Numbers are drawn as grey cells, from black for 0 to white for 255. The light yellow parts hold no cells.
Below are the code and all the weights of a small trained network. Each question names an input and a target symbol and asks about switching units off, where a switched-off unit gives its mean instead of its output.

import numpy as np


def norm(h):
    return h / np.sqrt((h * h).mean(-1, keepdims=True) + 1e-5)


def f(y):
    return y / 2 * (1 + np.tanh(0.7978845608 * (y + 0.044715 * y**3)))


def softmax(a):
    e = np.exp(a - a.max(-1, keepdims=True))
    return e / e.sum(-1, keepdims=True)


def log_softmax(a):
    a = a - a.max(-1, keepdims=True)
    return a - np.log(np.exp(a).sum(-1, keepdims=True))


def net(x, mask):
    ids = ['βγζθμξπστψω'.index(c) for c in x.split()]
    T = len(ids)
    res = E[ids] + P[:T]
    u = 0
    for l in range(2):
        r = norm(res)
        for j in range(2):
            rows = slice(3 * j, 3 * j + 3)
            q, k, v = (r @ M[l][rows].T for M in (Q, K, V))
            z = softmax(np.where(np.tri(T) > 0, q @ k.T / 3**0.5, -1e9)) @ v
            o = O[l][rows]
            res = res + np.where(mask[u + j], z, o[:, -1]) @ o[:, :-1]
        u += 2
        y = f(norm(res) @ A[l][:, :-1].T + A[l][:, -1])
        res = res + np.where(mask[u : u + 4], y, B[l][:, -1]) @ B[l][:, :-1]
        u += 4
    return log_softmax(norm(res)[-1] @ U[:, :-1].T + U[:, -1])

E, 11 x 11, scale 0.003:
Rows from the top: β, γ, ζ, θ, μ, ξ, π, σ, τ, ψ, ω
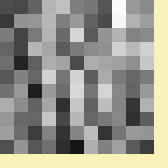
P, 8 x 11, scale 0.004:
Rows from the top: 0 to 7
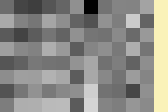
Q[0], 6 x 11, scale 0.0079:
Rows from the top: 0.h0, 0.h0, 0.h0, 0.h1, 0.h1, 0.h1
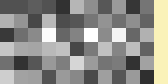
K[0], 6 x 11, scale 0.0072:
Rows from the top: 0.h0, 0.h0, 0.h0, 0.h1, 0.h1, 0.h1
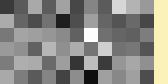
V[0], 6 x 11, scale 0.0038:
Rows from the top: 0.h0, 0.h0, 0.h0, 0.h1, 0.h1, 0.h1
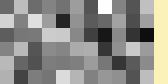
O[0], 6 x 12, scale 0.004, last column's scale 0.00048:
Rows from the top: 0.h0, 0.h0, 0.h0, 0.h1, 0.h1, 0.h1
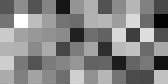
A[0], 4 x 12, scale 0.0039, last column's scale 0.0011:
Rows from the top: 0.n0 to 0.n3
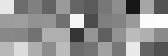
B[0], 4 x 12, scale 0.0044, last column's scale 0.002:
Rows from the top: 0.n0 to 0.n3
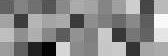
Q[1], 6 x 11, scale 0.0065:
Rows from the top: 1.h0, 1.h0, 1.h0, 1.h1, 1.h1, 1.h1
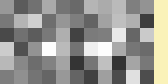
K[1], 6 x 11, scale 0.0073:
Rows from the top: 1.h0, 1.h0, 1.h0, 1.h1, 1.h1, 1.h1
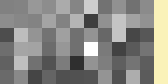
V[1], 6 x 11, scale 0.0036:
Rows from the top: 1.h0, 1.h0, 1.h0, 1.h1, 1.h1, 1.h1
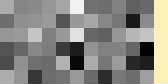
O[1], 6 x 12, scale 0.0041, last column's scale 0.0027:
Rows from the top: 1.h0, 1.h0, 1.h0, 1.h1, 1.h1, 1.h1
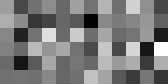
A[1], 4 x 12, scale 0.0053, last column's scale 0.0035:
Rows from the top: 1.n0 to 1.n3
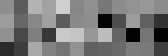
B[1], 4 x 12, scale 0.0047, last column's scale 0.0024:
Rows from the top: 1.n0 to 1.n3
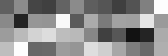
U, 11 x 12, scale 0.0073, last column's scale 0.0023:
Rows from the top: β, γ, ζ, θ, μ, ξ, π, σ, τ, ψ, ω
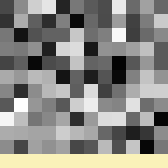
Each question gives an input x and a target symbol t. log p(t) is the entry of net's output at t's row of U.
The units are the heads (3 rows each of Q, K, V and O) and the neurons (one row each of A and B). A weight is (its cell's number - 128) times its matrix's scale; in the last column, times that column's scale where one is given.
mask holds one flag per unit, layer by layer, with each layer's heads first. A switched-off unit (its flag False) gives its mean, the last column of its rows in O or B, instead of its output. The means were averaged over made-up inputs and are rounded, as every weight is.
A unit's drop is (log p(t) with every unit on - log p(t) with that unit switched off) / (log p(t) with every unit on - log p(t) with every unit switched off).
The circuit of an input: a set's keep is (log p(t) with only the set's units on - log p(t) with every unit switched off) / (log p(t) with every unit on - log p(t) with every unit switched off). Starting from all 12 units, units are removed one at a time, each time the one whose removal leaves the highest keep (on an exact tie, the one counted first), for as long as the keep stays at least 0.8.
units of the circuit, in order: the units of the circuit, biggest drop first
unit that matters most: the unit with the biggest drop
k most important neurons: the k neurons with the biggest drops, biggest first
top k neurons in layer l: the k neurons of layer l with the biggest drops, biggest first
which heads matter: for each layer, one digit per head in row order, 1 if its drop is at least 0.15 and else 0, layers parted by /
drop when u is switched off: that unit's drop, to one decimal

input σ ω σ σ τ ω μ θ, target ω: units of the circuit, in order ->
[1.h1]
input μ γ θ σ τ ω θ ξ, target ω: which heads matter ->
00 / 01
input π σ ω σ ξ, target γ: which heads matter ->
00 / 10
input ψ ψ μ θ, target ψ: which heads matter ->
10 / 00
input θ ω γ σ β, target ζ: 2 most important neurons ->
[0.n0, 1.n0]
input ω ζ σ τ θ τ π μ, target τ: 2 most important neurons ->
[0.n3, 0.n2]
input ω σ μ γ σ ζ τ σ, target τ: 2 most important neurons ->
[0.n3, 0.n0]
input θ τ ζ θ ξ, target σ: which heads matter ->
00 / 00
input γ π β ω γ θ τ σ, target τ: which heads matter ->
10 / 00
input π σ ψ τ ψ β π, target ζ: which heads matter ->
11 / 00
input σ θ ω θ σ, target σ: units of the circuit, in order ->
[0.h0, 0.h1]
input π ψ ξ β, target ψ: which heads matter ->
00 / 01
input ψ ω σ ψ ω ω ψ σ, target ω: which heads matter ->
00 / 01
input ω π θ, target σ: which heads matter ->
10 / 00
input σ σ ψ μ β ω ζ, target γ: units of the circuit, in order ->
[0.h1, 1.h0]
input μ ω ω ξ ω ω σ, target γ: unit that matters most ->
0.h1
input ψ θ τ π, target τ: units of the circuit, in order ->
[0.h0, 0.n3]
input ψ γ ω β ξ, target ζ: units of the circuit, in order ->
[0.h0, 0.n0, 1.h1]
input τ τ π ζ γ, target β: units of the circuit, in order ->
[0.h1, 0.h0, 1.h0]
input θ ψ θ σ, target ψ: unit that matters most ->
0.n3
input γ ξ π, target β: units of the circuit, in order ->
[0.h0, 0.h1, 0.n3]
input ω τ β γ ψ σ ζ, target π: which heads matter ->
01 / 00
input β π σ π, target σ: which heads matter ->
10 / 01
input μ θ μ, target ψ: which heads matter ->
01 / 00
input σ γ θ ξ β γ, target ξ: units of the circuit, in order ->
[0.h0, 0.n2, 1.n0, 1.h0]
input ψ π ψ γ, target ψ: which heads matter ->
00 / 01
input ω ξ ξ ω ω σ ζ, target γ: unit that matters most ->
1.h0
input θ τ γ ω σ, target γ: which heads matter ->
01 / 00
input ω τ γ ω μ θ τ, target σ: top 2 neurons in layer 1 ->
[1.n3, 1.n2]
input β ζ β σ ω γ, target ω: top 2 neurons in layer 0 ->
[0.n2, 0.n3]
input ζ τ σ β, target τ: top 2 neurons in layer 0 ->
[0.n3, 0.n2]
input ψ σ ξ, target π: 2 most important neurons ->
[1.n1, 0.n1]
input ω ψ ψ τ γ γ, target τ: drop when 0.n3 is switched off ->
0.5
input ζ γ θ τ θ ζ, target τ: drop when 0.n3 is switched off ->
0.4
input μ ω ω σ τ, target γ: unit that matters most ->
1.h0
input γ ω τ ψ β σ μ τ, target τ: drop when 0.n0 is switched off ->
0.0
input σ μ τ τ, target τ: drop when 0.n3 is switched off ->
0.1
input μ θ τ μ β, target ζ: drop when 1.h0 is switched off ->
0.2
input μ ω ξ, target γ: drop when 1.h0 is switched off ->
0.2
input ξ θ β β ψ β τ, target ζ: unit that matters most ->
0.h0
